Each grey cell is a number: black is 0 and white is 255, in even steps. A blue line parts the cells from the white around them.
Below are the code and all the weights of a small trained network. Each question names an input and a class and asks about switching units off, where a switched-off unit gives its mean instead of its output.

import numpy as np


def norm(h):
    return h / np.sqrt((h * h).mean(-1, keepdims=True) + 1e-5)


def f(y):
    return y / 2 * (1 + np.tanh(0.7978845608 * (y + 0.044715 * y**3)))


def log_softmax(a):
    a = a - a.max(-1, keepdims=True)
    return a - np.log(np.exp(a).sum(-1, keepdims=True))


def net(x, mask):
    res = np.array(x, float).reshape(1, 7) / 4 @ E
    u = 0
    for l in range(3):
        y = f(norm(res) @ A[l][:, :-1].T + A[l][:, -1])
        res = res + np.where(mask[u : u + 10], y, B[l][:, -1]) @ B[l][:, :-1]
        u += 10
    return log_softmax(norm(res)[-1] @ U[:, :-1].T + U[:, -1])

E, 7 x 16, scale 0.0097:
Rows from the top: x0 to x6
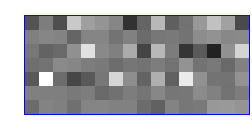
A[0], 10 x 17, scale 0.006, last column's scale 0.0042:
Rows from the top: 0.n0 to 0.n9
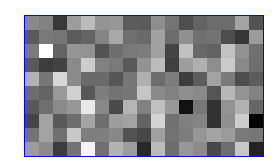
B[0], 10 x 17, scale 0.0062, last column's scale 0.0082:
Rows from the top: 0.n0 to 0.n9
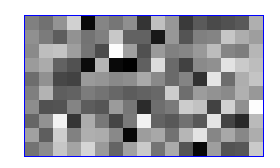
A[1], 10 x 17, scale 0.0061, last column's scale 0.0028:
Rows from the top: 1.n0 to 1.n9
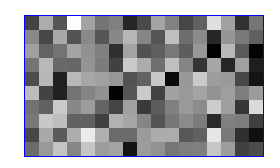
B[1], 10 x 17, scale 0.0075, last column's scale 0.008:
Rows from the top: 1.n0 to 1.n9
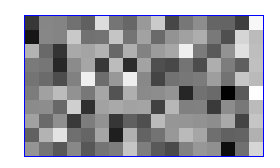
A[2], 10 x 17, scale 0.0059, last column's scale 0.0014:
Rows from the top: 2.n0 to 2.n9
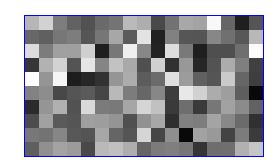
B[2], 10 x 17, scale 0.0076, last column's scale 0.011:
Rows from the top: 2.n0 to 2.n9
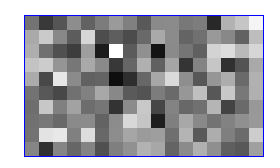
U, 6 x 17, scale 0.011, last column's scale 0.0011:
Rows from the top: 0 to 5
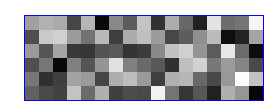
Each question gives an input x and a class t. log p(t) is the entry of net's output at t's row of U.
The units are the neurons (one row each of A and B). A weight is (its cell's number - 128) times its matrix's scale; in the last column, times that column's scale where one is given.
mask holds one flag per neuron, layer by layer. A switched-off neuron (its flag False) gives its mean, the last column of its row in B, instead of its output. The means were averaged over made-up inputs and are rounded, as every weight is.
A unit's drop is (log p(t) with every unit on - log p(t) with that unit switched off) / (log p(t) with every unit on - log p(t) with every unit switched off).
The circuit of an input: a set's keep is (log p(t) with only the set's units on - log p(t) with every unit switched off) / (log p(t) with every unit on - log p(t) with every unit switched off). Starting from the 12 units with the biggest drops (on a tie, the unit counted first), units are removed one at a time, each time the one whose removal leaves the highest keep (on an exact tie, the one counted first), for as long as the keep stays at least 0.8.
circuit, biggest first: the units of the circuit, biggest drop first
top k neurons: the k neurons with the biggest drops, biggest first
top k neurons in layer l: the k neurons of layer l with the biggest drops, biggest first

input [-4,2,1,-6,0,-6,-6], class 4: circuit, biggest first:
(1.n1)
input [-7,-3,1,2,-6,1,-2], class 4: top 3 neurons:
(0.n6; 0.n7; 1.n2)
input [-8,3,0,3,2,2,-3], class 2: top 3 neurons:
(1.n7; 0.n9; 1.n5)
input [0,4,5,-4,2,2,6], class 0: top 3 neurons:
(0.n9; 0.n7; 2.n2)
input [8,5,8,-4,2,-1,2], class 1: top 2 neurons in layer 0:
(0.n7; 0.n9)
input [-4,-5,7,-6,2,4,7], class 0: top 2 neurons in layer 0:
(0.n7; 0.n9)
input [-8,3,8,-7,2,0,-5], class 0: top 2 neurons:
(0.n7; 0.n9)
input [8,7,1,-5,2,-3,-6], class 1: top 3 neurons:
(0.n6; 1.n0; 2.n0)
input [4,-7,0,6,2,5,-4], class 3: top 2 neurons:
(1.n5; 0.n8)
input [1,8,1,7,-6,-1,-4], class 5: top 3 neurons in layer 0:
(0.n6; 0.n7; 0.n4)
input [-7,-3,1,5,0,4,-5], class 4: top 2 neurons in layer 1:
(1.n1; 1.n5)
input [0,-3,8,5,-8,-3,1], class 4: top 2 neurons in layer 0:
(0.n6; 0.n8)
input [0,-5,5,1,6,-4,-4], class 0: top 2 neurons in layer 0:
(0.n9; 0.n7)
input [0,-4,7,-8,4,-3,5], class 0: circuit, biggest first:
(0.n7)
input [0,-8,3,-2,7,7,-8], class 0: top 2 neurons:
(1.n0; 0.n3)
